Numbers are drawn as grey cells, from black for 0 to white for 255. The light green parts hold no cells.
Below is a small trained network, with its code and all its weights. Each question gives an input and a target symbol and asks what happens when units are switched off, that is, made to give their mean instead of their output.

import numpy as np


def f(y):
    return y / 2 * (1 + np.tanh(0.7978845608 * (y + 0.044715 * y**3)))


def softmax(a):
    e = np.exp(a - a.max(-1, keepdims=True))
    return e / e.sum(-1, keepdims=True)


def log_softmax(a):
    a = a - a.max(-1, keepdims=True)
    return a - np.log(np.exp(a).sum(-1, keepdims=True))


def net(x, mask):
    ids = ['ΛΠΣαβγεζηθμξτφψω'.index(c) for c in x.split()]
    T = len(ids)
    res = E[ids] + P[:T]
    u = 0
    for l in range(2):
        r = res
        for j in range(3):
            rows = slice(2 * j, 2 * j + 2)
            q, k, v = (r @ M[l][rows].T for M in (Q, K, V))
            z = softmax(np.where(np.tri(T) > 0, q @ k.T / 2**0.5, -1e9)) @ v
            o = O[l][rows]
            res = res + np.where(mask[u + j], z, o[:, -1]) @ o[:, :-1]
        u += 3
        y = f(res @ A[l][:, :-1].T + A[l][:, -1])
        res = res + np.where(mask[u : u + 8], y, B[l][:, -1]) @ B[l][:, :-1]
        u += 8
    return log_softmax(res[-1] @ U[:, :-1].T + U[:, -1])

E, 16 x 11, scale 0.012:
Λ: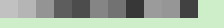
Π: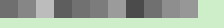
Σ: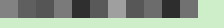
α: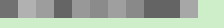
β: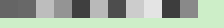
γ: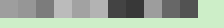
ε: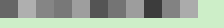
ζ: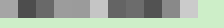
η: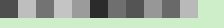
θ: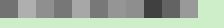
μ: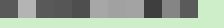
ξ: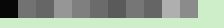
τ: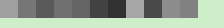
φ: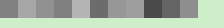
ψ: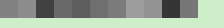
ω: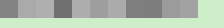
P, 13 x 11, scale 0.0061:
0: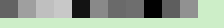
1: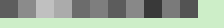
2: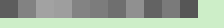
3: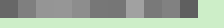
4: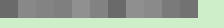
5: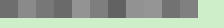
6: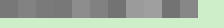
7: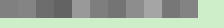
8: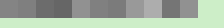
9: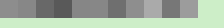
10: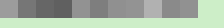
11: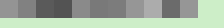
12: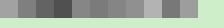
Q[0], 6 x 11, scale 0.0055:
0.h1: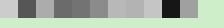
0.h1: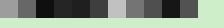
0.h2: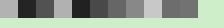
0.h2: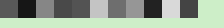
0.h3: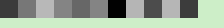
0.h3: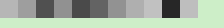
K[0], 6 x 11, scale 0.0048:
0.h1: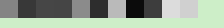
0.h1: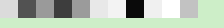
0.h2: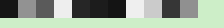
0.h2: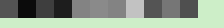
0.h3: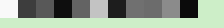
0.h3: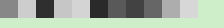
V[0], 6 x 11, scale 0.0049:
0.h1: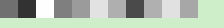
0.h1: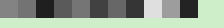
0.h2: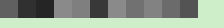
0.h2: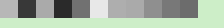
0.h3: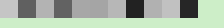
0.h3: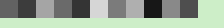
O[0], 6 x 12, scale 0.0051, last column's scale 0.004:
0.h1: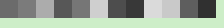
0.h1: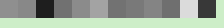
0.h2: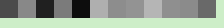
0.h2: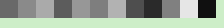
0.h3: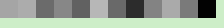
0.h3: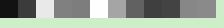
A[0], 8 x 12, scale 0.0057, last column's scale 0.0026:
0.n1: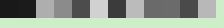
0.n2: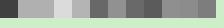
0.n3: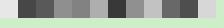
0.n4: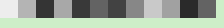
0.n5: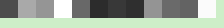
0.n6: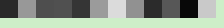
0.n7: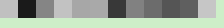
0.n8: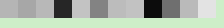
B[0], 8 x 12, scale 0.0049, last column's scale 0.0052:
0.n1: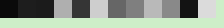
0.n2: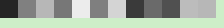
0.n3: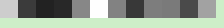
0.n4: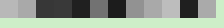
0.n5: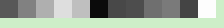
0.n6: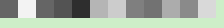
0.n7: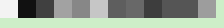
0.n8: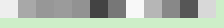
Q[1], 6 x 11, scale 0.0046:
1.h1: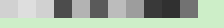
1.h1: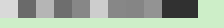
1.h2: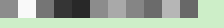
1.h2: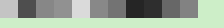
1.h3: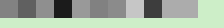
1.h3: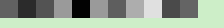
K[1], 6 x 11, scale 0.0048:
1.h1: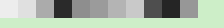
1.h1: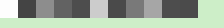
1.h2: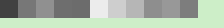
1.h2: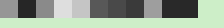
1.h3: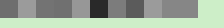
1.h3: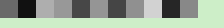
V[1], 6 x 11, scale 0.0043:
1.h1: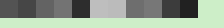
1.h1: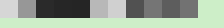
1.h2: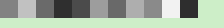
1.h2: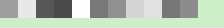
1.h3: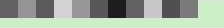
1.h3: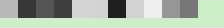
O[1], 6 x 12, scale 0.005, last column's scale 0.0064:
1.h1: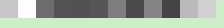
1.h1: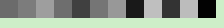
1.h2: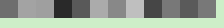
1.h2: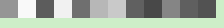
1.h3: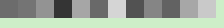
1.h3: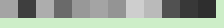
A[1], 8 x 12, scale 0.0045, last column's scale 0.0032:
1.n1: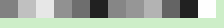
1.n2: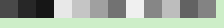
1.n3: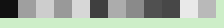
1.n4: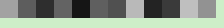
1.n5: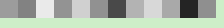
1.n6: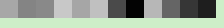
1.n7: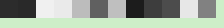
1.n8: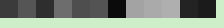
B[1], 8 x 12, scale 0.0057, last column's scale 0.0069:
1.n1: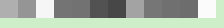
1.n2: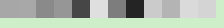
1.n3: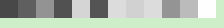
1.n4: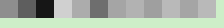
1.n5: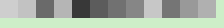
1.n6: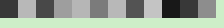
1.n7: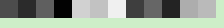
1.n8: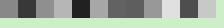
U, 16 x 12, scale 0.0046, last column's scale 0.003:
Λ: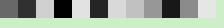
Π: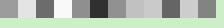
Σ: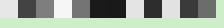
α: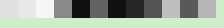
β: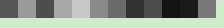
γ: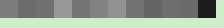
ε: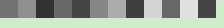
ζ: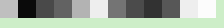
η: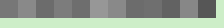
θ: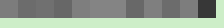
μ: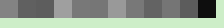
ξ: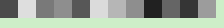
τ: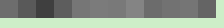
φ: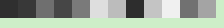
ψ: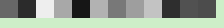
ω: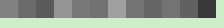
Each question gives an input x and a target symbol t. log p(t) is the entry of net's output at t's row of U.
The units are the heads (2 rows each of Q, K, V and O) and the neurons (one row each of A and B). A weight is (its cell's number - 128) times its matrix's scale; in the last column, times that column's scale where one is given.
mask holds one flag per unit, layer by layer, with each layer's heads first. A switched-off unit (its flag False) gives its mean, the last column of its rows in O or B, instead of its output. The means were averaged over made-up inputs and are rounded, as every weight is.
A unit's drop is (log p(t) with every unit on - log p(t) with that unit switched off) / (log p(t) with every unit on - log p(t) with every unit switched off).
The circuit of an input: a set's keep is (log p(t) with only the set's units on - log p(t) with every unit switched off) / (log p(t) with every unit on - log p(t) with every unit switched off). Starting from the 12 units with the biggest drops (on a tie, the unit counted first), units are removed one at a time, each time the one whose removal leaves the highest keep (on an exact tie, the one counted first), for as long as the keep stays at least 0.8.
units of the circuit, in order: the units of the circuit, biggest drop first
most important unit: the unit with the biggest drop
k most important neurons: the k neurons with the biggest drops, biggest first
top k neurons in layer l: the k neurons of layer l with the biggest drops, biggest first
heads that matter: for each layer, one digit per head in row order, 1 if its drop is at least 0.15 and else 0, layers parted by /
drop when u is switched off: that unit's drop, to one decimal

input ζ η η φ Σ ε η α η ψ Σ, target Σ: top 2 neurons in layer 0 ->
[0.n4, 0.n2]
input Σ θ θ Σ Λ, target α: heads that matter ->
000 / 000
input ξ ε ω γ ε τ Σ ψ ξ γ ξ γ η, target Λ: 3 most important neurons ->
[0.n1, 0.n8, 1.n3]
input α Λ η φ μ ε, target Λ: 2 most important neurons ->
[1.n3, 0.n4]
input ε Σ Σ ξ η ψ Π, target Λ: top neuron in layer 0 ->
[0.n4]
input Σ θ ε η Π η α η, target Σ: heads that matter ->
011 / 100
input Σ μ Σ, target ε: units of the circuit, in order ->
[1.h1, 0.n6, 0.h2]
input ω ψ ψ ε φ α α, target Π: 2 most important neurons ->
[0.n8, 1.n5]
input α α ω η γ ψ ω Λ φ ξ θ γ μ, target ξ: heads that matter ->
000 / 010
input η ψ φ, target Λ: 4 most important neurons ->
[1.n3, 0.n4, 0.n2, 0.n5]
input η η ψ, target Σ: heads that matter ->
011 / 000
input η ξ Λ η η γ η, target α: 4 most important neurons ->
[0.n4, 1.n2, 1.n4, 1.n1]
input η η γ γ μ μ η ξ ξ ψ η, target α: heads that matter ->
011 / 000
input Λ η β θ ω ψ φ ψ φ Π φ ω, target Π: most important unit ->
0.n8
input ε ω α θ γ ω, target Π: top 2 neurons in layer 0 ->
[0.n8, 0.n3]
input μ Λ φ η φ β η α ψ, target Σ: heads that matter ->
001 / 000
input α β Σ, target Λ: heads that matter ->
010 / 011
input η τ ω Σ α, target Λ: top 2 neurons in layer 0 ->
[0.n4, 0.n5]
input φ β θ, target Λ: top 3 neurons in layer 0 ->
[0.n2, 0.n4, 0.n3]
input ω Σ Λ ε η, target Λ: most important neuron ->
[1.n7]
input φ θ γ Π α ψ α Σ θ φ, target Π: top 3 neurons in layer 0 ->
[0.n8, 0.n3, 0.n4]
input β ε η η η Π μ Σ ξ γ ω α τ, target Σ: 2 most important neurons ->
[0.n4, 1.n4]
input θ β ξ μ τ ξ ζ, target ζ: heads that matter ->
000 / 000
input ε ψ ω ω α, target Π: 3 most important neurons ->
[0.n8, 1.n5, 0.n3]
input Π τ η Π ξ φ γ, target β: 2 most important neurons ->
[1.n6, 0.n3]
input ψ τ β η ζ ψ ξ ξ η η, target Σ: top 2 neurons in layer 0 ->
[0.n4, 0.n5]
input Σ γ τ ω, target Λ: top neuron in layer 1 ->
[1.n3]
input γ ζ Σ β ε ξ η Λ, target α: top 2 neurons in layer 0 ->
[0.n4, 0.n1]
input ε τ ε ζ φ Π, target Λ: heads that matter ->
010 / 000
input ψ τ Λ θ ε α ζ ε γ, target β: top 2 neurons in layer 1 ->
[1.n6, 1.n3]
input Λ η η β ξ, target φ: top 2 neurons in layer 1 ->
[1.n2, 1.n8]
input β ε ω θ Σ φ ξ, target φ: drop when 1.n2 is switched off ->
0.2
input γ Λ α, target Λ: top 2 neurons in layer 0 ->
[0.n4, 0.n2]
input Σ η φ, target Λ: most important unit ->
1.n3
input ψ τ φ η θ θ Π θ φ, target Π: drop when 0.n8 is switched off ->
1.2
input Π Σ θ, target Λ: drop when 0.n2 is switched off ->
0.3
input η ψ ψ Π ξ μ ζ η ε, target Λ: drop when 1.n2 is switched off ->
0.1
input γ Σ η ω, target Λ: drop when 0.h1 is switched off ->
0.0
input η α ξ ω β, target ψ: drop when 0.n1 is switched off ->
0.2
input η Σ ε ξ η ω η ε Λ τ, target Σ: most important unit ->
0.n4
